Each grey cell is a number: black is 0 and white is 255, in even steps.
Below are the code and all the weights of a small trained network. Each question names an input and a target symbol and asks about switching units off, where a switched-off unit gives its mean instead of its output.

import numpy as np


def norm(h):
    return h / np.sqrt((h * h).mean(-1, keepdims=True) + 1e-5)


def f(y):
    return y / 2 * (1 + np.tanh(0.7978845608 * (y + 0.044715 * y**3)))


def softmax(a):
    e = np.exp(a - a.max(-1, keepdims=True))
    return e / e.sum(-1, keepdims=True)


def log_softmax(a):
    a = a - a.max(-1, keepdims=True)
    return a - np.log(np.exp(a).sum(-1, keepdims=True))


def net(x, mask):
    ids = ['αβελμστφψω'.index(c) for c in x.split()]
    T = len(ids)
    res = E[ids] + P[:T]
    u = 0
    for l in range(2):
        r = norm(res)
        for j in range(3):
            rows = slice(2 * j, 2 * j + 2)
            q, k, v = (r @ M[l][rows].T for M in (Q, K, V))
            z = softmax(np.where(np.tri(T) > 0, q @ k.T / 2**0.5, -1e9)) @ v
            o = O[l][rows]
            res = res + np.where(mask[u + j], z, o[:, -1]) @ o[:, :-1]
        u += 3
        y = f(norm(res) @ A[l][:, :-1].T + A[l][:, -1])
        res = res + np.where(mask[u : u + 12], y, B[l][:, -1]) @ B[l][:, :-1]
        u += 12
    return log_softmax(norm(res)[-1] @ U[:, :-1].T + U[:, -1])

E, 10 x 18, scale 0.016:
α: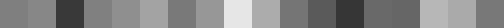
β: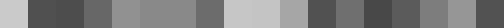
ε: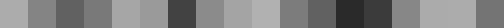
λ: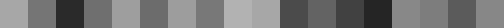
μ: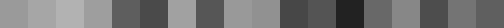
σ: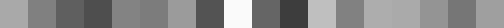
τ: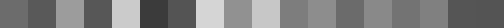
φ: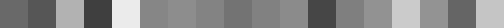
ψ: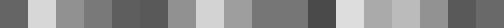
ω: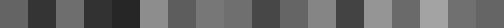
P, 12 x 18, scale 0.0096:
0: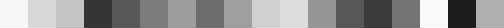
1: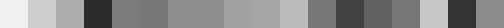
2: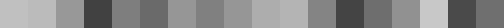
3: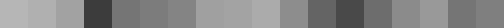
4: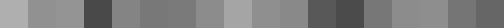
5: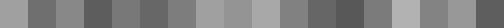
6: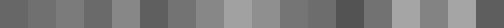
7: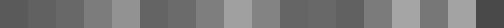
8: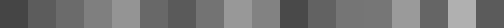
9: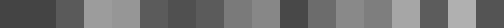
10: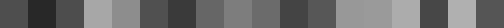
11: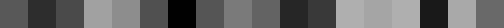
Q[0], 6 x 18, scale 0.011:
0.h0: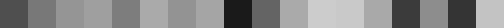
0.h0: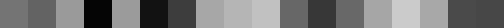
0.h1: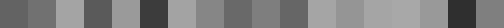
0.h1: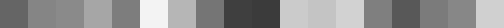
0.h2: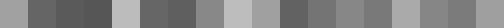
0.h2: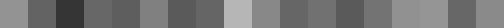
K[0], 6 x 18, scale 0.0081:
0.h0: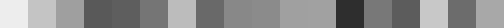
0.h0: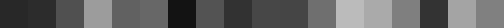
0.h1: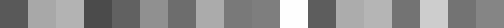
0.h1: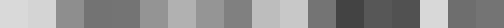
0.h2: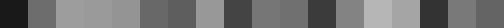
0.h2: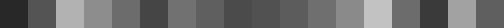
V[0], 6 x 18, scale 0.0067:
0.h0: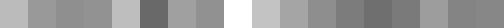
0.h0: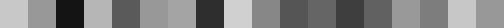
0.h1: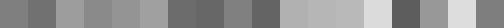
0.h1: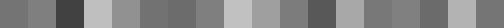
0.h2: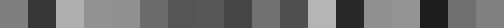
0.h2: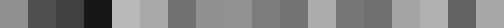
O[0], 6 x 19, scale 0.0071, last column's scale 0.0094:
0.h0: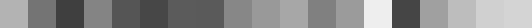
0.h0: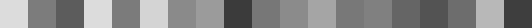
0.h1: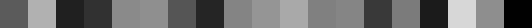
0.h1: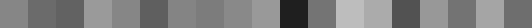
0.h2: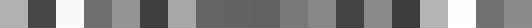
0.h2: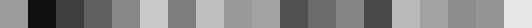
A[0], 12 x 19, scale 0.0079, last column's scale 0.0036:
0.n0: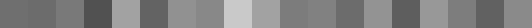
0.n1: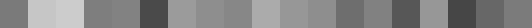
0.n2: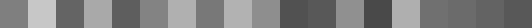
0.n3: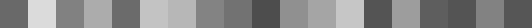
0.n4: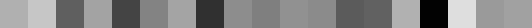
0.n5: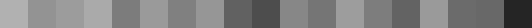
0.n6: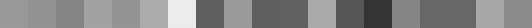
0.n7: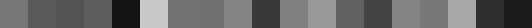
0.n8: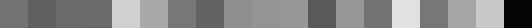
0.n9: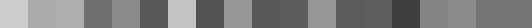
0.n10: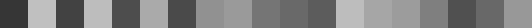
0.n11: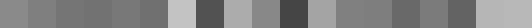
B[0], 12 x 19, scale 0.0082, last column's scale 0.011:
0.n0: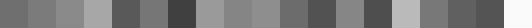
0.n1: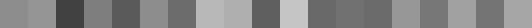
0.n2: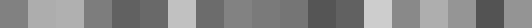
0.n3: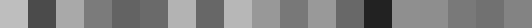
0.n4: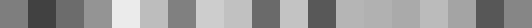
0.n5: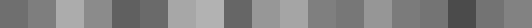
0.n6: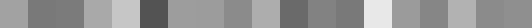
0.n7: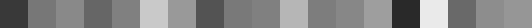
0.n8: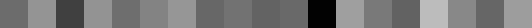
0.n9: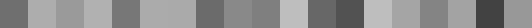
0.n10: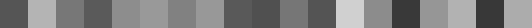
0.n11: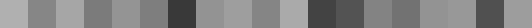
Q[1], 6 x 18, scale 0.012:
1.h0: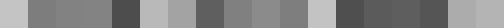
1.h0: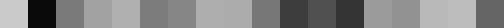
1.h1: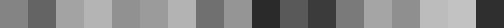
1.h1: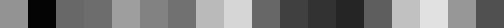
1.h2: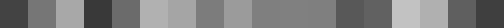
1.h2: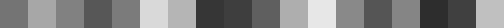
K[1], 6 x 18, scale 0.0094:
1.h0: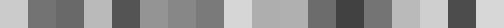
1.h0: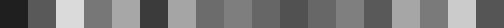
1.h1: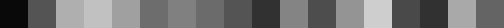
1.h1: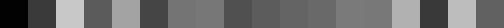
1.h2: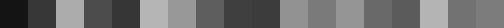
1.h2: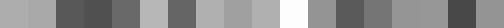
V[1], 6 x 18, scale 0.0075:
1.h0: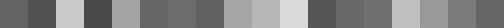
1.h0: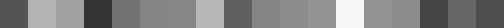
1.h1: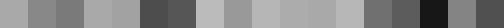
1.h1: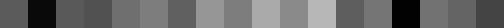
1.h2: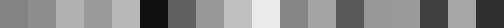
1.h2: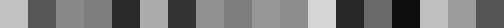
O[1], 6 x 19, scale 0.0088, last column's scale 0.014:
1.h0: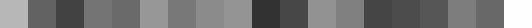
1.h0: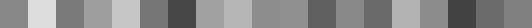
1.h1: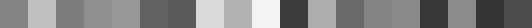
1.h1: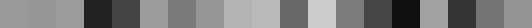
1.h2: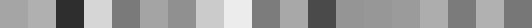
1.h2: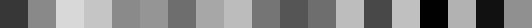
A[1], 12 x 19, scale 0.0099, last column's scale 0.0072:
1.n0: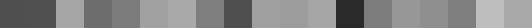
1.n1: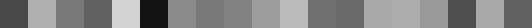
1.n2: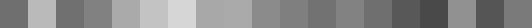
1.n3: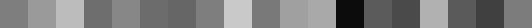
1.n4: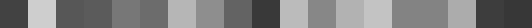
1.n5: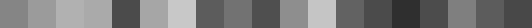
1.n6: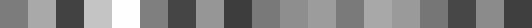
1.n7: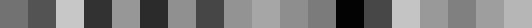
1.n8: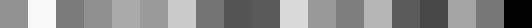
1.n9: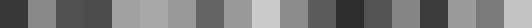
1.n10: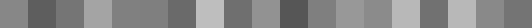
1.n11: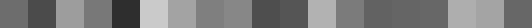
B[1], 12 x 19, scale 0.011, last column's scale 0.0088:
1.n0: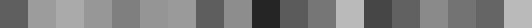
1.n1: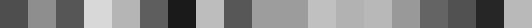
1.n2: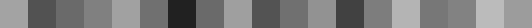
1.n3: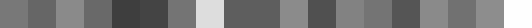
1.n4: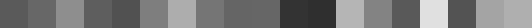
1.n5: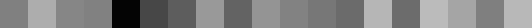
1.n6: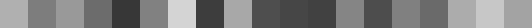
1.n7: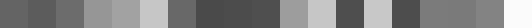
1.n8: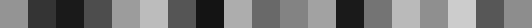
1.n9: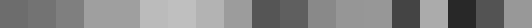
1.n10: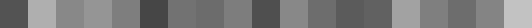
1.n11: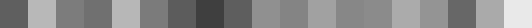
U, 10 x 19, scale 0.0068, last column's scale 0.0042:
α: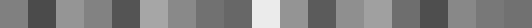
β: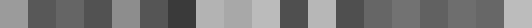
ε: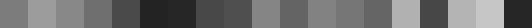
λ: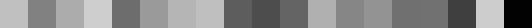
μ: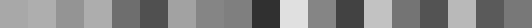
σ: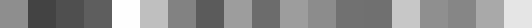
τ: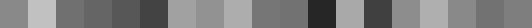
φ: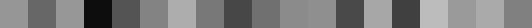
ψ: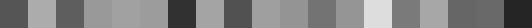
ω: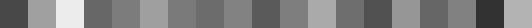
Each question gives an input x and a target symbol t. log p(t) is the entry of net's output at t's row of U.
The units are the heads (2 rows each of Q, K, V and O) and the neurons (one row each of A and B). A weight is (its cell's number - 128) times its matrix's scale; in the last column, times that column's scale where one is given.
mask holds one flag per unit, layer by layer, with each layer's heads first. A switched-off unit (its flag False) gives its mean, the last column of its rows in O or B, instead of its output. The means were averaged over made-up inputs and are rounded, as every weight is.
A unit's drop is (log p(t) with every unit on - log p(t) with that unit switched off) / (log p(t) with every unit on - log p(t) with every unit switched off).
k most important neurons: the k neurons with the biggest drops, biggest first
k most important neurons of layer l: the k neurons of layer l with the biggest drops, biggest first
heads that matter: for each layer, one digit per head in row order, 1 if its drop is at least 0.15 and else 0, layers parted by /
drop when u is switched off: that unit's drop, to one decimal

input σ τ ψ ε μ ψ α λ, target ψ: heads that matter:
001 / 101
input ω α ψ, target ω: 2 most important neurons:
0.n7, 0.n3
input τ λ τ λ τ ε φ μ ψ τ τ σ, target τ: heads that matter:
101 / 001
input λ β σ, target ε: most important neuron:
1.n10
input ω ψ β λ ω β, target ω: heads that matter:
000 / 001
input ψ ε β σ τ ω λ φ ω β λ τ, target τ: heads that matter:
111 / 001
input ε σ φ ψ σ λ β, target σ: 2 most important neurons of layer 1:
1.n2, 1.n3
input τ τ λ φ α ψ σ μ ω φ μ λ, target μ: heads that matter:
001 / 010
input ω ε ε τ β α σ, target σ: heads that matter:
110 / 100
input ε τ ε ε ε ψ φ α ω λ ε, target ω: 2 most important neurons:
1.n0, 1.n11
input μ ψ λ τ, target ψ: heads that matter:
101 / 101
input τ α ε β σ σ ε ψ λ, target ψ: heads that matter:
000 / 101
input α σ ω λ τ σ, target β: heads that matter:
000 / 010
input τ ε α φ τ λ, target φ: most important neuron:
0.n8
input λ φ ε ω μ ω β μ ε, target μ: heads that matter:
001 / 000
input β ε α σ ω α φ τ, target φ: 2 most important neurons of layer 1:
1.n7, 1.n1
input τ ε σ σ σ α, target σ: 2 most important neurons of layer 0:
0.n4, 0.n0
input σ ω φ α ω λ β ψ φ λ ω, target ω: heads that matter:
100 / 001
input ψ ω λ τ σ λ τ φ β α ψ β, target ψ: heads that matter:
010 / 101
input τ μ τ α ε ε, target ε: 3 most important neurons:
1.n11, 1.n10, 0.n1
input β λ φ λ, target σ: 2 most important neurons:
1.n3, 1.n5
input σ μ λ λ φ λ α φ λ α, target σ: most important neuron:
1.n3
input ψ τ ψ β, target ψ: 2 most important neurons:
1.n1, 0.n10
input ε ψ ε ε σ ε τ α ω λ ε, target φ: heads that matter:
000 / 110
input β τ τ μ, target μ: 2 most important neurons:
0.n9, 0.n10
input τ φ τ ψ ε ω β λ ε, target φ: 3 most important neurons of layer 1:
1.n5, 1.n1, 1.n11
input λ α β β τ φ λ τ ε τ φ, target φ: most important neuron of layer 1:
1.n1
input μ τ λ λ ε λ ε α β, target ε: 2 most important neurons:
1.n11, 1.n10
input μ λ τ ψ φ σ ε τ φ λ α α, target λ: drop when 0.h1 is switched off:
0.5
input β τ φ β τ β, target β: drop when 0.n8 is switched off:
0.2
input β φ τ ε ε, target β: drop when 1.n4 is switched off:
0.1
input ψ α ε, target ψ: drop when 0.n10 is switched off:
0.0
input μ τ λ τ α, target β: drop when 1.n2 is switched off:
0.1
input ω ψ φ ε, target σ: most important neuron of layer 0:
0.n8
